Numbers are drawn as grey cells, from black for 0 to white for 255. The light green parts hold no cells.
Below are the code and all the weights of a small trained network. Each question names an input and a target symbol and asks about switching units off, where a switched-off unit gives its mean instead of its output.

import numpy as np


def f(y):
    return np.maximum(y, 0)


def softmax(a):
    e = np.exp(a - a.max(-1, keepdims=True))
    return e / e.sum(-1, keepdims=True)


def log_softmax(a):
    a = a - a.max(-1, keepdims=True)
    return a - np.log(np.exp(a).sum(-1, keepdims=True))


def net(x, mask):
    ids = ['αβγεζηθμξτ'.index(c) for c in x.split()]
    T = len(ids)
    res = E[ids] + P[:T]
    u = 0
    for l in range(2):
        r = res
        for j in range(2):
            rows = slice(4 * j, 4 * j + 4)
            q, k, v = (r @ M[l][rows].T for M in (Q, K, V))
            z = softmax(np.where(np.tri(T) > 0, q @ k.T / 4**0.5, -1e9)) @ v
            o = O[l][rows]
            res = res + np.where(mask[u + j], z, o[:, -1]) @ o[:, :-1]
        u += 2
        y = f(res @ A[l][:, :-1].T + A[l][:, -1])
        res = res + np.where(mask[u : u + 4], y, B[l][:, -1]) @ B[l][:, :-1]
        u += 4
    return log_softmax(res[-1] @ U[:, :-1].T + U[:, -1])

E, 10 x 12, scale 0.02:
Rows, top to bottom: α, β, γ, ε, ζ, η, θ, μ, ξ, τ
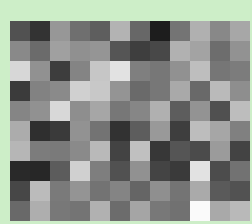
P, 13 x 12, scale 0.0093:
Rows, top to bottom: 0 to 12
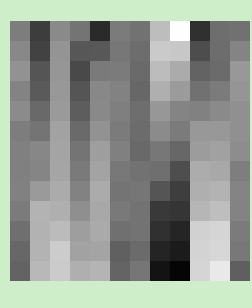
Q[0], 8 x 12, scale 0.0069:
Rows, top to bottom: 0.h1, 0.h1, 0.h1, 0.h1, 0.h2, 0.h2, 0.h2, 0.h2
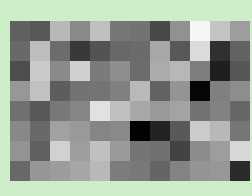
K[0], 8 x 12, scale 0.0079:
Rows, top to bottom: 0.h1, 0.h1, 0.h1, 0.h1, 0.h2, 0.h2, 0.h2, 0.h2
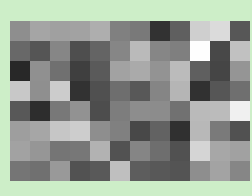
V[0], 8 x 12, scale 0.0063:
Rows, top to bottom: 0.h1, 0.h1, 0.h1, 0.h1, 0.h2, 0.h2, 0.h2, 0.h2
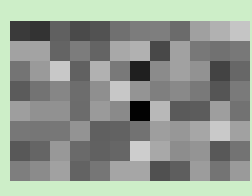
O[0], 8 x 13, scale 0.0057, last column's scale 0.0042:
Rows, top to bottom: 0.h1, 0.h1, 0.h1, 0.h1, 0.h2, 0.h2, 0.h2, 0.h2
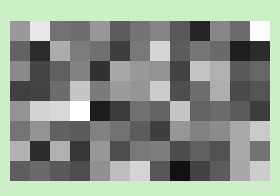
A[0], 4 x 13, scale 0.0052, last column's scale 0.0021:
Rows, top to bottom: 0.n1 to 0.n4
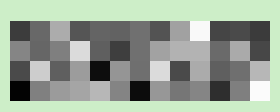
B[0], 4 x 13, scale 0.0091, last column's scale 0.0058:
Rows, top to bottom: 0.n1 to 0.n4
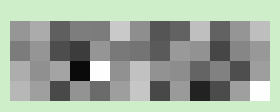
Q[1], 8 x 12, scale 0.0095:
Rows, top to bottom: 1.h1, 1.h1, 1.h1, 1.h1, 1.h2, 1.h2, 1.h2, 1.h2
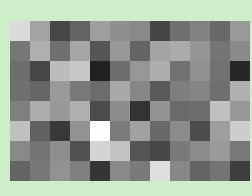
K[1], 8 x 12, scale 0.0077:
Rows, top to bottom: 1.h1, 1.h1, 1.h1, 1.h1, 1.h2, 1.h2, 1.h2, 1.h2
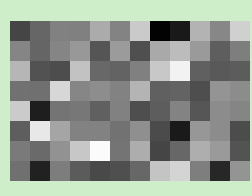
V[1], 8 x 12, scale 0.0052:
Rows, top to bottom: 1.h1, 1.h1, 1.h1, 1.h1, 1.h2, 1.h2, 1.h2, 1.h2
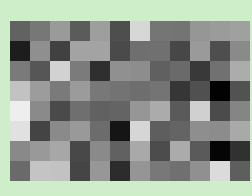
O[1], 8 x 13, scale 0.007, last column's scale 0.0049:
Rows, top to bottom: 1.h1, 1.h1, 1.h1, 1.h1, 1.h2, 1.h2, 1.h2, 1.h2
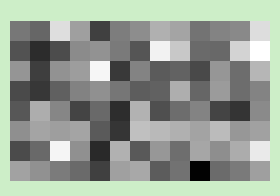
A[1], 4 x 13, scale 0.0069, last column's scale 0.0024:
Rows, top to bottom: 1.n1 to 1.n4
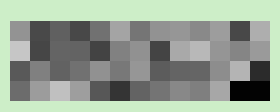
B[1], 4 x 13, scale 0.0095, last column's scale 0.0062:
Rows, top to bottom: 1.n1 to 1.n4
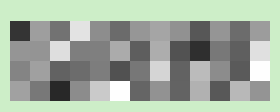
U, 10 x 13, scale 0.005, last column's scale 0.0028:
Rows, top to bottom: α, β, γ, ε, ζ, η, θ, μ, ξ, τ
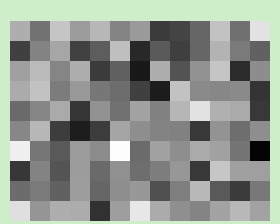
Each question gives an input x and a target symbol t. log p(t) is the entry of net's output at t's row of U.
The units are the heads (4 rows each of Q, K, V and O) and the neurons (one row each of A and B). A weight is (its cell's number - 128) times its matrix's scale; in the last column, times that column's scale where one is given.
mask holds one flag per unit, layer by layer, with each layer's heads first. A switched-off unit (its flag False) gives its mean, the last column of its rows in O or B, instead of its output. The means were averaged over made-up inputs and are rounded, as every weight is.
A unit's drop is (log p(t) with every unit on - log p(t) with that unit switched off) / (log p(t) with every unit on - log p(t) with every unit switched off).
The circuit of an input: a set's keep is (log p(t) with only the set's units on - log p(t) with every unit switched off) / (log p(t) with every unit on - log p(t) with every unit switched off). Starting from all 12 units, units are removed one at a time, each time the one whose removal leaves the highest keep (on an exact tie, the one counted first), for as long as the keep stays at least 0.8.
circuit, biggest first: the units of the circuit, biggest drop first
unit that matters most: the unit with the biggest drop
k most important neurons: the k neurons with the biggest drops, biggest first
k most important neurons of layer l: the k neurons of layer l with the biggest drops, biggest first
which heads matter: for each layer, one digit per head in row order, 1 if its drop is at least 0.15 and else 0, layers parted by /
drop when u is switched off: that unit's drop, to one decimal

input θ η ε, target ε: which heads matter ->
01 / 00
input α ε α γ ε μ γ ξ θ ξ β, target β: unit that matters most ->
0.h1
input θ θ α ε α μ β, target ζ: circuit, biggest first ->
[1.h2, 0.n1]
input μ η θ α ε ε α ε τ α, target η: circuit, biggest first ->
[1.h2, 0.h2]
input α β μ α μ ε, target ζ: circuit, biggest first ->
[1.h2, 0.h2, 0.n1]
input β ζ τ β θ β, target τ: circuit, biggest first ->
[1.h1, 1.h2]
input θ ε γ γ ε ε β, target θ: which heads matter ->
10 / 01
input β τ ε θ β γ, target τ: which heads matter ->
00 / 11
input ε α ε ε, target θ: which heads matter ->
10 / 01
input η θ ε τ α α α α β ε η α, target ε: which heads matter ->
11 / 00
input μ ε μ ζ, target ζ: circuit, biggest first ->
[1.h2, 0.n1]
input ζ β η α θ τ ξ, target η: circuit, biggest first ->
[0.n3, 1.h2, 0.n4]
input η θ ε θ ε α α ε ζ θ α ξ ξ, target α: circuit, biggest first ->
[1.h1, 0.n3]
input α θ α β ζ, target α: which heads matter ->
10 / 10
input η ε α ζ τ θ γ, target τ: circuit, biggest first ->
[1.h2]
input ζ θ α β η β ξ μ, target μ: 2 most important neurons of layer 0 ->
[0.n3, 0.n4]
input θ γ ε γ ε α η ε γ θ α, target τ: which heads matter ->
00 / 01
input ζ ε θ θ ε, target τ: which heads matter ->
00 / 01
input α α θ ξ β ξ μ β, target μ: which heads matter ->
10 / 10
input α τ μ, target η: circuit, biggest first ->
[1.h2, 0.n4, 0.h1]
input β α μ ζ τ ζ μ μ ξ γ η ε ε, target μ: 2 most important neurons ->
[0.n1, 0.n4]
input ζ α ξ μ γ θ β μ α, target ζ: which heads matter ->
11 / 01
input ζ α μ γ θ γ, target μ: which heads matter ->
00 / 10
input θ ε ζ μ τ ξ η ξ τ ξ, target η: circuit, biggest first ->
[1.h2, 0.n4]
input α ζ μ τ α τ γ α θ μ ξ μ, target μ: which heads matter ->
10 / 10
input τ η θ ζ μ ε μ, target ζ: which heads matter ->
01 / 11
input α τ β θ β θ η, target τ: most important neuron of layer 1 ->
[1.n3]
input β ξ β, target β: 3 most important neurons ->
[0.n3, 1.n2, 0.n2]
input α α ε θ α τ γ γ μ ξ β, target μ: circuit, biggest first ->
[1.h1, 0.h1]
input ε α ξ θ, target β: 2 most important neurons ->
[0.n3, 0.n4]
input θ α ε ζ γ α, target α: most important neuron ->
[1.n2]
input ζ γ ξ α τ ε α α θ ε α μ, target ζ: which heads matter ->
11 / 11
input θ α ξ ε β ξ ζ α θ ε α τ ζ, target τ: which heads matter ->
01 / 10
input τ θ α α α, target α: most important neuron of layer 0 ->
[0.n2]
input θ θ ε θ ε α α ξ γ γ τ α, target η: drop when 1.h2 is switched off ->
0.9
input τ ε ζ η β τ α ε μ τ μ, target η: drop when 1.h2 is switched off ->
0.5
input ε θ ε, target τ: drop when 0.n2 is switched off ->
-0.2
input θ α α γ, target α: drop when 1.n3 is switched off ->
0.1
